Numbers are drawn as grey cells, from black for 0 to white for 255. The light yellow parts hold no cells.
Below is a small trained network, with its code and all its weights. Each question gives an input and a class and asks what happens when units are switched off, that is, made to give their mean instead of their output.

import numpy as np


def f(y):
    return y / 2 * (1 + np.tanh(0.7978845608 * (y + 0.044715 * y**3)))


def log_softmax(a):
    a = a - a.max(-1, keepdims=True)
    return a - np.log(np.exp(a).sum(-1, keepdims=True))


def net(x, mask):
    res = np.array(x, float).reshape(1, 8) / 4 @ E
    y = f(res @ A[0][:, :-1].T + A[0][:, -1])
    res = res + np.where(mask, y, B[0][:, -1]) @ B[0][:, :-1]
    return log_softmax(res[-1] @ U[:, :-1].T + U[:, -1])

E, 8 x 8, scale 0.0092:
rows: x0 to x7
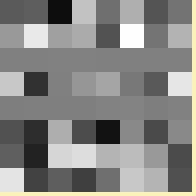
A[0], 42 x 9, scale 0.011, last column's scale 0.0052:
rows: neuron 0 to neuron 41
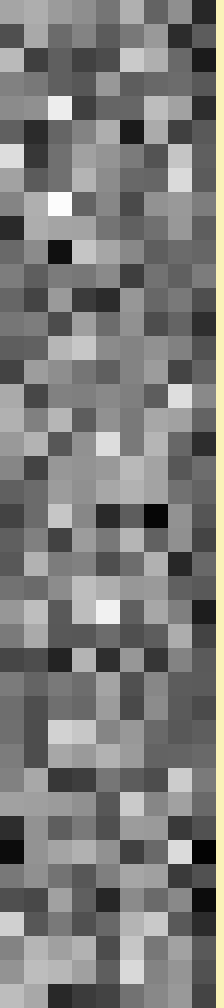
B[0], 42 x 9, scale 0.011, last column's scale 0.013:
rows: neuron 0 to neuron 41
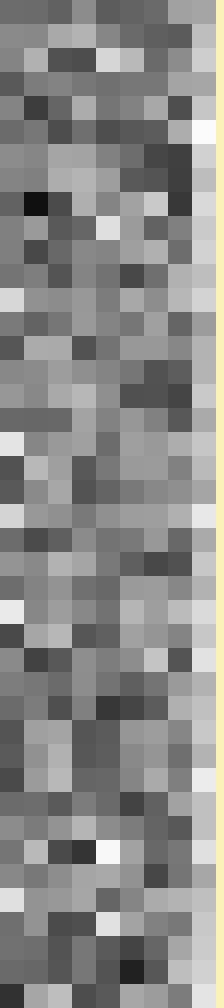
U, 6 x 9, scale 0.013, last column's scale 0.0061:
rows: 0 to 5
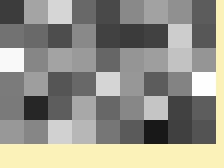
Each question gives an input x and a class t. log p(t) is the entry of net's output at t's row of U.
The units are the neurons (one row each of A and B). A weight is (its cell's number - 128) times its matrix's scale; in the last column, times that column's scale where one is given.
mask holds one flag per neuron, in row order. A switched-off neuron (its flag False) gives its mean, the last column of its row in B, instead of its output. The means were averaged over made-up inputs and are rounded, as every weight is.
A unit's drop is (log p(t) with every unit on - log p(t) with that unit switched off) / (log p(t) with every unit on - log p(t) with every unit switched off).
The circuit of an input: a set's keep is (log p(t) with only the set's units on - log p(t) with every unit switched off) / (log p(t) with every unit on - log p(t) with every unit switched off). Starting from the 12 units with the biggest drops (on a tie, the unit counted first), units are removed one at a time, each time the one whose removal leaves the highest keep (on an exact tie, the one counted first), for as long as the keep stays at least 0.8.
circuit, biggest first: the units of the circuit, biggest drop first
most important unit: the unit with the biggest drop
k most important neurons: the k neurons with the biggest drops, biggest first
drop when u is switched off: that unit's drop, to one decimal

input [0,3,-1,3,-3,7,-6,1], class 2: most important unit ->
neuron 12
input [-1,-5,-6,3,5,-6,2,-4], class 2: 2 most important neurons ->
(neuron 25; neuron 18)
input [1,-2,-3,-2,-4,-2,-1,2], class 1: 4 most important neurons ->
(neuron 35; neuron 21; neuron 8; neuron 9)
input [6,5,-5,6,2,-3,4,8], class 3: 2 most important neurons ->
(neuron 2; neuron 38)
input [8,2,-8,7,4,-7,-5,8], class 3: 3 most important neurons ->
(neuron 2; neuron 38; neuron 8)
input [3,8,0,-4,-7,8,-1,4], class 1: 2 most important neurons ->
(neuron 40; neuron 39)
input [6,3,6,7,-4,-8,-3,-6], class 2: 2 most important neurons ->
(neuron 25; neuron 18)
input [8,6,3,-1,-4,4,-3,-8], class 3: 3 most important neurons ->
(neuron 35; neuron 9; neuron 8)
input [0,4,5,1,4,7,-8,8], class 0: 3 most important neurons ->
(neuron 41; neuron 32; neuron 35)
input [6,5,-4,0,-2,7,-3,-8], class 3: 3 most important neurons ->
(neuron 35; neuron 9; neuron 25)
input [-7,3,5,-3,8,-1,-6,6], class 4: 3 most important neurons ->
(neuron 4; neuron 8; neuron 35)
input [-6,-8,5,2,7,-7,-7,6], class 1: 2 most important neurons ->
(neuron 5; neuron 29)
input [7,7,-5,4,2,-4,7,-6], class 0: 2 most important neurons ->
(neuron 14; neuron 30)
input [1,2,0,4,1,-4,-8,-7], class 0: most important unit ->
neuron 32
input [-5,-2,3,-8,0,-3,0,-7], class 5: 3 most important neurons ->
(neuron 23; neuron 1; neuron 15)
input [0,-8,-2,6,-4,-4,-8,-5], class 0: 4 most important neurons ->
(neuron 32; neuron 26; neuron 41; neuron 40)
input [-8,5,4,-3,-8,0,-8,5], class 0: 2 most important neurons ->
(neuron 41; neuron 32)
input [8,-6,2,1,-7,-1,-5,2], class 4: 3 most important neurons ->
(neuron 27; neuron 10; neuron 40)
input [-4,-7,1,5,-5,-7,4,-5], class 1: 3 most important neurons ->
(neuron 5; neuron 29; neuron 21)
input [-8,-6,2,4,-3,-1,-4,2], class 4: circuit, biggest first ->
(neuron 8)
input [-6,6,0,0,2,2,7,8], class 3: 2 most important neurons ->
(neuron 38; neuron 2)
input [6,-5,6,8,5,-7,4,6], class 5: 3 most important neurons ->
(neuron 6; neuron 7; neuron 16)
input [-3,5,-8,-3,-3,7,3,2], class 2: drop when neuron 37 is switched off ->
0.1
